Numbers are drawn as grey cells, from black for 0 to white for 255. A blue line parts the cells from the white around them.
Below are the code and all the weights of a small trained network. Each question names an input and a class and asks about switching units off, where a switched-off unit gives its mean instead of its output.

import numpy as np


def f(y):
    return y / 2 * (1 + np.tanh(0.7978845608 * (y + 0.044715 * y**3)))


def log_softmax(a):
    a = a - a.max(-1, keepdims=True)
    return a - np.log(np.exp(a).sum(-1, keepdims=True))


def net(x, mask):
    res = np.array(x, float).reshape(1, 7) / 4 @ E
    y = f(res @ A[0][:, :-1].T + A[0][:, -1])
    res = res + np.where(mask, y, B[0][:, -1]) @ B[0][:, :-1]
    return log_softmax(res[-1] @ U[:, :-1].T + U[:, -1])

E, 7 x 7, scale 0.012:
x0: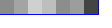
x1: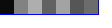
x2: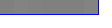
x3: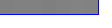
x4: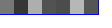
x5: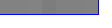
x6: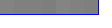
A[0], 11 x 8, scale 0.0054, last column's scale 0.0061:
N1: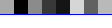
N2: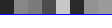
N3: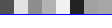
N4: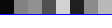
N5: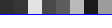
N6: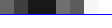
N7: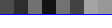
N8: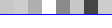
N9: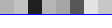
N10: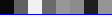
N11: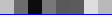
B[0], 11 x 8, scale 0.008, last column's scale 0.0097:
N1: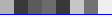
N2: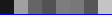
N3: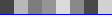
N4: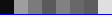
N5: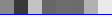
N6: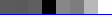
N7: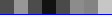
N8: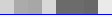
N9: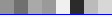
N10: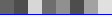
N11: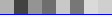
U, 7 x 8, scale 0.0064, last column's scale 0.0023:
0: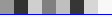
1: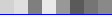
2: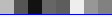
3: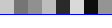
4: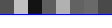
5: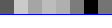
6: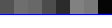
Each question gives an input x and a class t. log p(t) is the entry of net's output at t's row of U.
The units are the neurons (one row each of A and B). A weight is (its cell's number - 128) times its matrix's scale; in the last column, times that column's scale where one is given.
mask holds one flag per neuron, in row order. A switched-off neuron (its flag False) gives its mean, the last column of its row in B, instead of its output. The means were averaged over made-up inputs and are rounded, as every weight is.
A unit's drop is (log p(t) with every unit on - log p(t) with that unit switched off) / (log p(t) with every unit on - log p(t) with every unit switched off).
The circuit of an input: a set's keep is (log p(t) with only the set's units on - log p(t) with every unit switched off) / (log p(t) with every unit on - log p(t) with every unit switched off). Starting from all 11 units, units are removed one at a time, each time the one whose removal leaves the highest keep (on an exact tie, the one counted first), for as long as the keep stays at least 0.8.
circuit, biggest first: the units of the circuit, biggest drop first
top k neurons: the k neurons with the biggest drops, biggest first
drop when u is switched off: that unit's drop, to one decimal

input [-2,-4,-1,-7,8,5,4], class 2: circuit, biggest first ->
(N1)
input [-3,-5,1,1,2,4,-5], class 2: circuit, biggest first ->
(N10 N1)
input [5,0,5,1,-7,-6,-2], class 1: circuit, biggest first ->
(N8 N6)
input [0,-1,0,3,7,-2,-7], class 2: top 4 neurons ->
(N1 N8 N4 N9)
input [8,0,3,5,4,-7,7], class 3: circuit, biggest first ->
(N9 N8)
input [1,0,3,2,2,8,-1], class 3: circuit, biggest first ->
(N9 N6 N11)
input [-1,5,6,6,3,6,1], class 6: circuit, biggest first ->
(N9 N11)
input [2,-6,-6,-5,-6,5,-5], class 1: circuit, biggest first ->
(N8 N6)
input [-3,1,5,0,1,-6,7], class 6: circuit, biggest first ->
(N9 N8)
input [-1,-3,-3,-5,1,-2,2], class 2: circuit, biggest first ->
(N10 N5 N4)
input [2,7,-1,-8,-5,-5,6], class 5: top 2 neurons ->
(N6 N3)
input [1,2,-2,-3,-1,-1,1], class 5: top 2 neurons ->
(N6 N11)
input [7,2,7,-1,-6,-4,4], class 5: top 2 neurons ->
(N3 N11)
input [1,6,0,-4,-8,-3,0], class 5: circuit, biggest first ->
(N3)
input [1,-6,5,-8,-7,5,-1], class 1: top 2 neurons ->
(N8 N5)
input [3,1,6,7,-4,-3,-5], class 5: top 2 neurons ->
(N3 N11)
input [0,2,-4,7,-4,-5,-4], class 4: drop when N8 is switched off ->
0.2
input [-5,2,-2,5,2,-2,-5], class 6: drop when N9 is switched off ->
0.1
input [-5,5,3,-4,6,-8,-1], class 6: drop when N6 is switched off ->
0.0
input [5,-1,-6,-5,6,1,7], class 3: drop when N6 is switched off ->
0.2
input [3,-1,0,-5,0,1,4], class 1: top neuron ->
(N1)
